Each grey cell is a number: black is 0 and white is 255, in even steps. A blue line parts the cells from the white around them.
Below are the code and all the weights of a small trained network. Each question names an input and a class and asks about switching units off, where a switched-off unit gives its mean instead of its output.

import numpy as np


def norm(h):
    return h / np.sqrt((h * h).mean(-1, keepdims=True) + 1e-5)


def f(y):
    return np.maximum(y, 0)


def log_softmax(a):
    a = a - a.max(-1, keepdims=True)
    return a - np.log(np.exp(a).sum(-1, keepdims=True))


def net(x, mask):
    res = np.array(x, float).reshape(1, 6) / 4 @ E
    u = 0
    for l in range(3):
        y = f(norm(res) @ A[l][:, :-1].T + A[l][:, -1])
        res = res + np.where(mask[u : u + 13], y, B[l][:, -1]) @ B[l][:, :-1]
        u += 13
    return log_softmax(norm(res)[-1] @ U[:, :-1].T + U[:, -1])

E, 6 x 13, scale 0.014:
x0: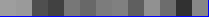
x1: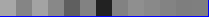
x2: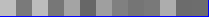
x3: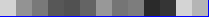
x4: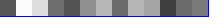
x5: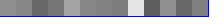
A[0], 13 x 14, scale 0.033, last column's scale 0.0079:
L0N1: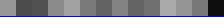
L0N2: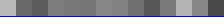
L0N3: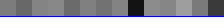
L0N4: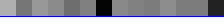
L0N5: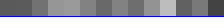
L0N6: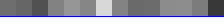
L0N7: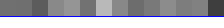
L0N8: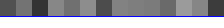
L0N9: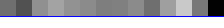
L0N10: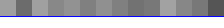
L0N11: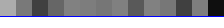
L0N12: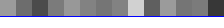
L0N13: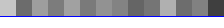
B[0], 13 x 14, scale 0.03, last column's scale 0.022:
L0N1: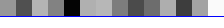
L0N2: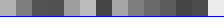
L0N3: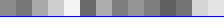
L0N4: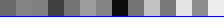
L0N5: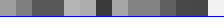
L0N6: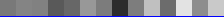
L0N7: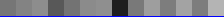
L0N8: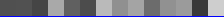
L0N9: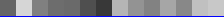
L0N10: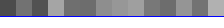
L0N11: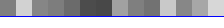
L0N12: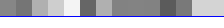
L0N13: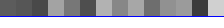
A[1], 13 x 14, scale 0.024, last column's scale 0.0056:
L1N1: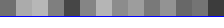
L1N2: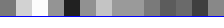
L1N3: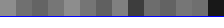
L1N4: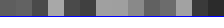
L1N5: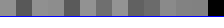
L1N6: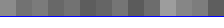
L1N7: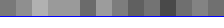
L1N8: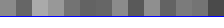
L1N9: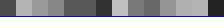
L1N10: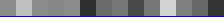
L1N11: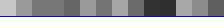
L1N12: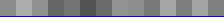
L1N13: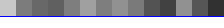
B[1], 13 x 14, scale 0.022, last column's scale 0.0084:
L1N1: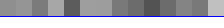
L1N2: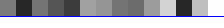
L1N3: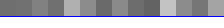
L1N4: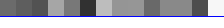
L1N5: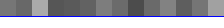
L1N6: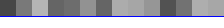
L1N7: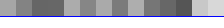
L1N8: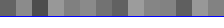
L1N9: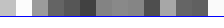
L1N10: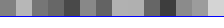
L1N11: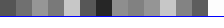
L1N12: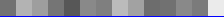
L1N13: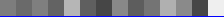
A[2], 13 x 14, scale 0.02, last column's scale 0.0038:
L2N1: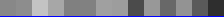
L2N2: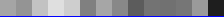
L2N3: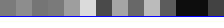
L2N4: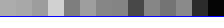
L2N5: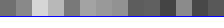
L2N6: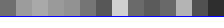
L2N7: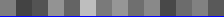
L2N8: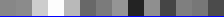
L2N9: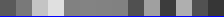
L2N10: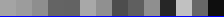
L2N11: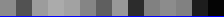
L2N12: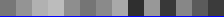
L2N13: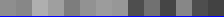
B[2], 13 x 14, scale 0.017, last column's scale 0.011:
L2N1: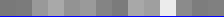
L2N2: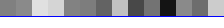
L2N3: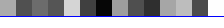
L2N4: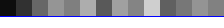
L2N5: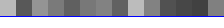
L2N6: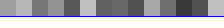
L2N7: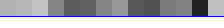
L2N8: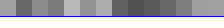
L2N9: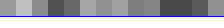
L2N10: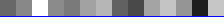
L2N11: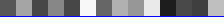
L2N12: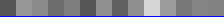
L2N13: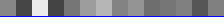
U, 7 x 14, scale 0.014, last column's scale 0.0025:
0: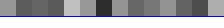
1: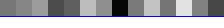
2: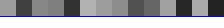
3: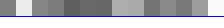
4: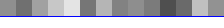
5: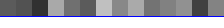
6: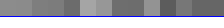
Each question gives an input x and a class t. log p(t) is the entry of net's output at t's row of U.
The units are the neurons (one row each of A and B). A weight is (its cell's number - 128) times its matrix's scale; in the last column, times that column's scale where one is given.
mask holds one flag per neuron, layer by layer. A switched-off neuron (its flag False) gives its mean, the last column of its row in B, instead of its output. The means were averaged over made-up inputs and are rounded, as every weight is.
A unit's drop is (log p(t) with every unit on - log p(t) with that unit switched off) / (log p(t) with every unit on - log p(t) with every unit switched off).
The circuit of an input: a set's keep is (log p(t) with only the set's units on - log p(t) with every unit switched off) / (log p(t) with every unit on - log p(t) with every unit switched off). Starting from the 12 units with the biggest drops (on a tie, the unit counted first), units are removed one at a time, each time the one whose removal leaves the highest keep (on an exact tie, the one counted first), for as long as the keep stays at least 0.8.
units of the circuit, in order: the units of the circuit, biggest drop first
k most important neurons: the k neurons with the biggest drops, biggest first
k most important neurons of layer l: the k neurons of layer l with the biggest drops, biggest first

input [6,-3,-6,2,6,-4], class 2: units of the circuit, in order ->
L0N5; L0N4; L1N2
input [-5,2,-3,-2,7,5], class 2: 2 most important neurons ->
L0N5; L0N2
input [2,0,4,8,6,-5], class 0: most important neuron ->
L0N1
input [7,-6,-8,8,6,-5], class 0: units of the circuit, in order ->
L0N4; L1N11
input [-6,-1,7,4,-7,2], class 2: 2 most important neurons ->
L0N1; L0N8
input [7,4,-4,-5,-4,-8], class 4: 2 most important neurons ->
L0N3; L0N9
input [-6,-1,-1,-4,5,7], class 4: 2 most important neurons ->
L0N11; L0N1
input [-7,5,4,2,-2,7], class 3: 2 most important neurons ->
L0N9; L0N3
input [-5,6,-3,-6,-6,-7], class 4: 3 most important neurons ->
L0N3; L0N2; L0N6
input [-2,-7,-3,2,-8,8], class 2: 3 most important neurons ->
L0N1; L0N4; L0N3
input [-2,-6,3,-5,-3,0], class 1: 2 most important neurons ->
L0N6; L0N7
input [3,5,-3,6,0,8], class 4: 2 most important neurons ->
L0N12; L0N5
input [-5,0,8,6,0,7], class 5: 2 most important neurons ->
L0N13; L0N3
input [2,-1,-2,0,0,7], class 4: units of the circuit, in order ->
L0N12
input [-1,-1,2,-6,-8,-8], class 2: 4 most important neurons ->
L0N1; L0N12; L0N2; L0N5
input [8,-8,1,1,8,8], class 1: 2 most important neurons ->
L0N2; L0N3
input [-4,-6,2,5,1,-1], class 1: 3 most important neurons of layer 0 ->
L0N6; L0N5; L0N7
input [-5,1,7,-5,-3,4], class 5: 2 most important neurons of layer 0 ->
L0N13; L0N10
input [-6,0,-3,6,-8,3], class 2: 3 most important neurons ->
L0N1; L0N5; L0N11
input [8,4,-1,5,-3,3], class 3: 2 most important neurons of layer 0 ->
L0N11; L0N5
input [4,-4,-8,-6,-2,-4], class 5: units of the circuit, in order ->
L0N8
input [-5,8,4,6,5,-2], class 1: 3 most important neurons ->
L0N4; L0N5; L0N1
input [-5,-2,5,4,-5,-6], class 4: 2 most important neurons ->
L0N3; L0N11
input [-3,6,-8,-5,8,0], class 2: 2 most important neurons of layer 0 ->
L0N5; L0N2
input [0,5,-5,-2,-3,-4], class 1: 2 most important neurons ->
L0N4; L0N13
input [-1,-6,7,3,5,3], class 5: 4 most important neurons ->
L0N4; L1N4; L0N1; L0N3
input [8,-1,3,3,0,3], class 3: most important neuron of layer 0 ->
L0N11
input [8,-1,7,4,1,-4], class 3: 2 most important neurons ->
L0N11; L0N8
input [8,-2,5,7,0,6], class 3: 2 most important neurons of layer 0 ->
L0N11; L0N5
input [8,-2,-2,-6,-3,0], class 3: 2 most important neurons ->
L0N11; L0N2
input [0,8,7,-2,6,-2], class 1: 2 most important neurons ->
L0N4; L0N8
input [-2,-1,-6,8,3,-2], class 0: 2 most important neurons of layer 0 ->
L0N2; L0N13
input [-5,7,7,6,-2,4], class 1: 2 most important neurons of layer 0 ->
L0N4; L0N8
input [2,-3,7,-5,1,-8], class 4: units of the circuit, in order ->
L0N3
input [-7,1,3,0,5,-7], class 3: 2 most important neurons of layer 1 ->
L1N9; L1N12
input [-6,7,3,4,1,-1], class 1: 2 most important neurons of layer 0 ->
L0N4; L0N11
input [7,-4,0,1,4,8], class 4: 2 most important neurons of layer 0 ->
L0N12; L0N9
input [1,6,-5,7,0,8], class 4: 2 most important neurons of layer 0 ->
L0N12; L0N5
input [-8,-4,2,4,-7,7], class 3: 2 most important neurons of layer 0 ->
L0N9; L0N3
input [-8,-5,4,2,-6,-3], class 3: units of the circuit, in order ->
L0N9
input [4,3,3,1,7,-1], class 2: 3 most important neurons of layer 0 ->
L0N5; L0N2; L0N4
